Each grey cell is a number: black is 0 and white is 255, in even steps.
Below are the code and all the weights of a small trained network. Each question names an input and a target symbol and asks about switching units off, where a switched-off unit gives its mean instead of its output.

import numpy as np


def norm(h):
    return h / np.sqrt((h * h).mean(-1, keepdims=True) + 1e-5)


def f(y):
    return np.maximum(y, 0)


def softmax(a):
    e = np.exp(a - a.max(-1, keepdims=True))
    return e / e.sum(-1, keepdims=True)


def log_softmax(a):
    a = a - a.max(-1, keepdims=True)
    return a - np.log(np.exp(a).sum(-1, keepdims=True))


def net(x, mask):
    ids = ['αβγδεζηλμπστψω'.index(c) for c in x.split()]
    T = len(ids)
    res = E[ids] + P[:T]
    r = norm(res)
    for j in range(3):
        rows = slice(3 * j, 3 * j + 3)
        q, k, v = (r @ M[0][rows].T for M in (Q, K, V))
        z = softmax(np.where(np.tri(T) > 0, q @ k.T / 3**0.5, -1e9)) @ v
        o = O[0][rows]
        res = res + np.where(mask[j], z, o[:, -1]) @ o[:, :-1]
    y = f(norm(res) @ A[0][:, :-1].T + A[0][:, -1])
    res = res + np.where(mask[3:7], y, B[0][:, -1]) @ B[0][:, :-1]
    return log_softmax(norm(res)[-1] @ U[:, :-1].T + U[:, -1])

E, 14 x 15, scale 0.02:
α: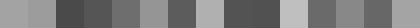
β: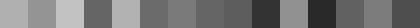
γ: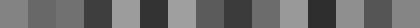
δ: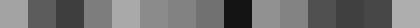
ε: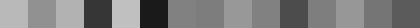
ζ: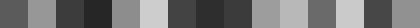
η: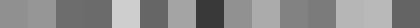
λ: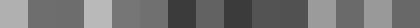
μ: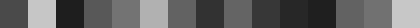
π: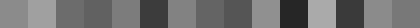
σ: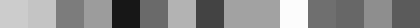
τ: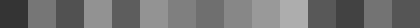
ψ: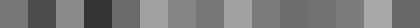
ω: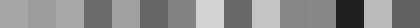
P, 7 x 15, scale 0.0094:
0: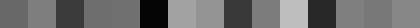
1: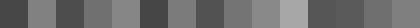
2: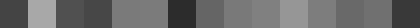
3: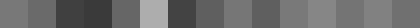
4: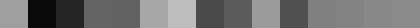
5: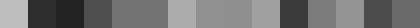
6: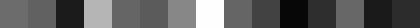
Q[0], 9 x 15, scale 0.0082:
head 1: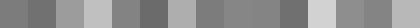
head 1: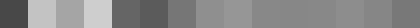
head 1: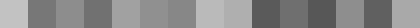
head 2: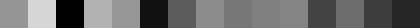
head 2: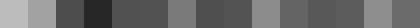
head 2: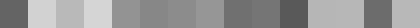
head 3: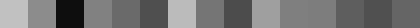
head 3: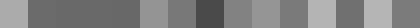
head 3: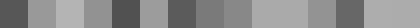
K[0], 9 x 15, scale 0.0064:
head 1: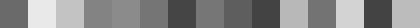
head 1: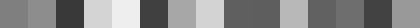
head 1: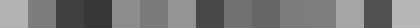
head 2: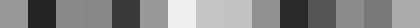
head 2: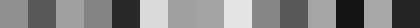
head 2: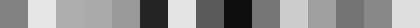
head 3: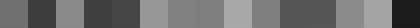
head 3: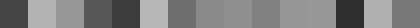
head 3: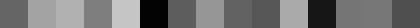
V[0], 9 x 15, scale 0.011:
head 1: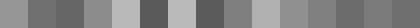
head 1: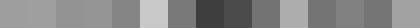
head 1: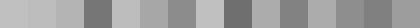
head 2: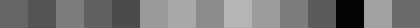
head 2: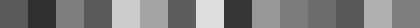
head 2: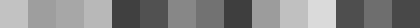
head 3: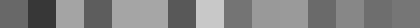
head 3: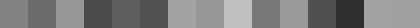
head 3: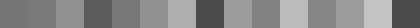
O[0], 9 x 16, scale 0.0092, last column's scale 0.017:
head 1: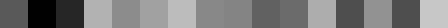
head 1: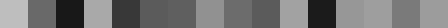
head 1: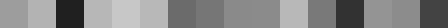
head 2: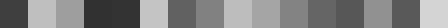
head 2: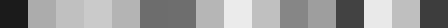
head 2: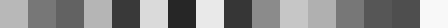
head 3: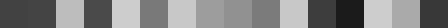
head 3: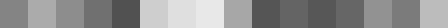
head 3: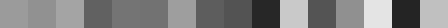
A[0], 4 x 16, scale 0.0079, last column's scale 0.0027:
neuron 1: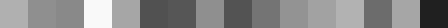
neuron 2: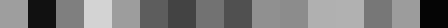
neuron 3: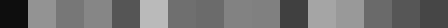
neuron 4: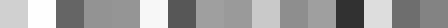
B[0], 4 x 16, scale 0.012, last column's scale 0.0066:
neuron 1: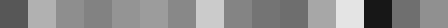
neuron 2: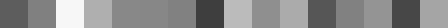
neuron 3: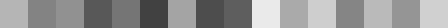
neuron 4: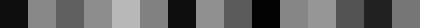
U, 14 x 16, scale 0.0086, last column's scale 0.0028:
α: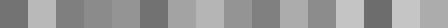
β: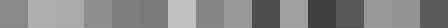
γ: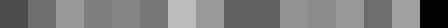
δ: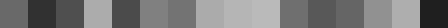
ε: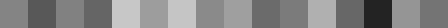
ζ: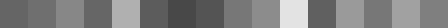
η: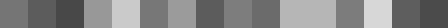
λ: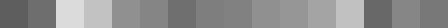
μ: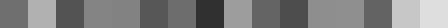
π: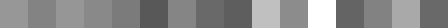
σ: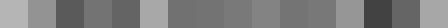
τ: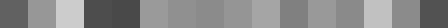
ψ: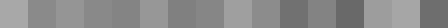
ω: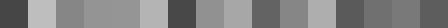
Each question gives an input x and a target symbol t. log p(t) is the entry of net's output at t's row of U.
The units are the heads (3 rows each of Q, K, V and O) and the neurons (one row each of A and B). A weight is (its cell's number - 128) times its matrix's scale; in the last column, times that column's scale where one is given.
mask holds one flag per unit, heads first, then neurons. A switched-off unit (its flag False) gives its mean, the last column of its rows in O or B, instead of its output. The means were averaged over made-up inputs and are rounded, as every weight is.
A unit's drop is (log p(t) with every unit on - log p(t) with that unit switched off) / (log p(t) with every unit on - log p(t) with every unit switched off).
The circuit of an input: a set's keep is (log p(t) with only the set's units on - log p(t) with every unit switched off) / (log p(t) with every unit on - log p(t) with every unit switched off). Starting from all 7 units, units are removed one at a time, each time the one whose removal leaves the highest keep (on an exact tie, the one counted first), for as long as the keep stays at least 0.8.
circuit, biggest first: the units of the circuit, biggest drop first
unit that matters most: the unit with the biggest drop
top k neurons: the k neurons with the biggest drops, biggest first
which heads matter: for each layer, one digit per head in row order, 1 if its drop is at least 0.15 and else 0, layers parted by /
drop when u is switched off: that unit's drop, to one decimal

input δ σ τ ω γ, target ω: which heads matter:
110
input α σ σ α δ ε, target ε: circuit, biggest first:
[head 2; head 3]
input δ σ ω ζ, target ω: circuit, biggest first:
[head 2]
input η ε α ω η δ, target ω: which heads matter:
010
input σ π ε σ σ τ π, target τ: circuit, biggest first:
[head 2; neuron 3]
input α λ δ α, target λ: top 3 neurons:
[neuron 2; neuron 1; neuron 4]
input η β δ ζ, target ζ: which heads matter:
011
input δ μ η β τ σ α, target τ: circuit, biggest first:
[head 2; neuron 3]
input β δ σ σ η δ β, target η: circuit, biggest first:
[head 2; head 1; head 3]
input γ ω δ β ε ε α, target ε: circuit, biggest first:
[head 1; head 2]
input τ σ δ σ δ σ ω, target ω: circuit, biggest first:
[head 2; neuron 4]
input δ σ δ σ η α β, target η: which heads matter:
111
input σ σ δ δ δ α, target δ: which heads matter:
011
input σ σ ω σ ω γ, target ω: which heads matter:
010
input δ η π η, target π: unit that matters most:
neuron 3
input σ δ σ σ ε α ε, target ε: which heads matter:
111
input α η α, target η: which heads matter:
110
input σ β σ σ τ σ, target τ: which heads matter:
110
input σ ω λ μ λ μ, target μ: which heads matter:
011
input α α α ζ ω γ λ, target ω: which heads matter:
010
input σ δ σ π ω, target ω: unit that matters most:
neuron 4
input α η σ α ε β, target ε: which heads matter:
110
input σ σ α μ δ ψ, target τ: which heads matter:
000
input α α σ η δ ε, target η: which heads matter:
111
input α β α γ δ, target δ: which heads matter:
010
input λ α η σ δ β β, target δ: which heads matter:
011
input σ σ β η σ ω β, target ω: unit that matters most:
head 2
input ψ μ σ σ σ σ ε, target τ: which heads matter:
010
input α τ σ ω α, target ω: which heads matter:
010
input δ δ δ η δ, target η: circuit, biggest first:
[head 2; head 3]
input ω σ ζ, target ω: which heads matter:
110
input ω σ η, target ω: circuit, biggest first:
[neuron 4; head 2]
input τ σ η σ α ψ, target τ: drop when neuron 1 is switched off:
0.0
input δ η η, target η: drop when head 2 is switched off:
0.2
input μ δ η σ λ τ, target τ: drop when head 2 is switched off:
0.3
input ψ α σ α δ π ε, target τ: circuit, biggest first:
[head 2]
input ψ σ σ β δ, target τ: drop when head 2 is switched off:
0.2
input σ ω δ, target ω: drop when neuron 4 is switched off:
0.1
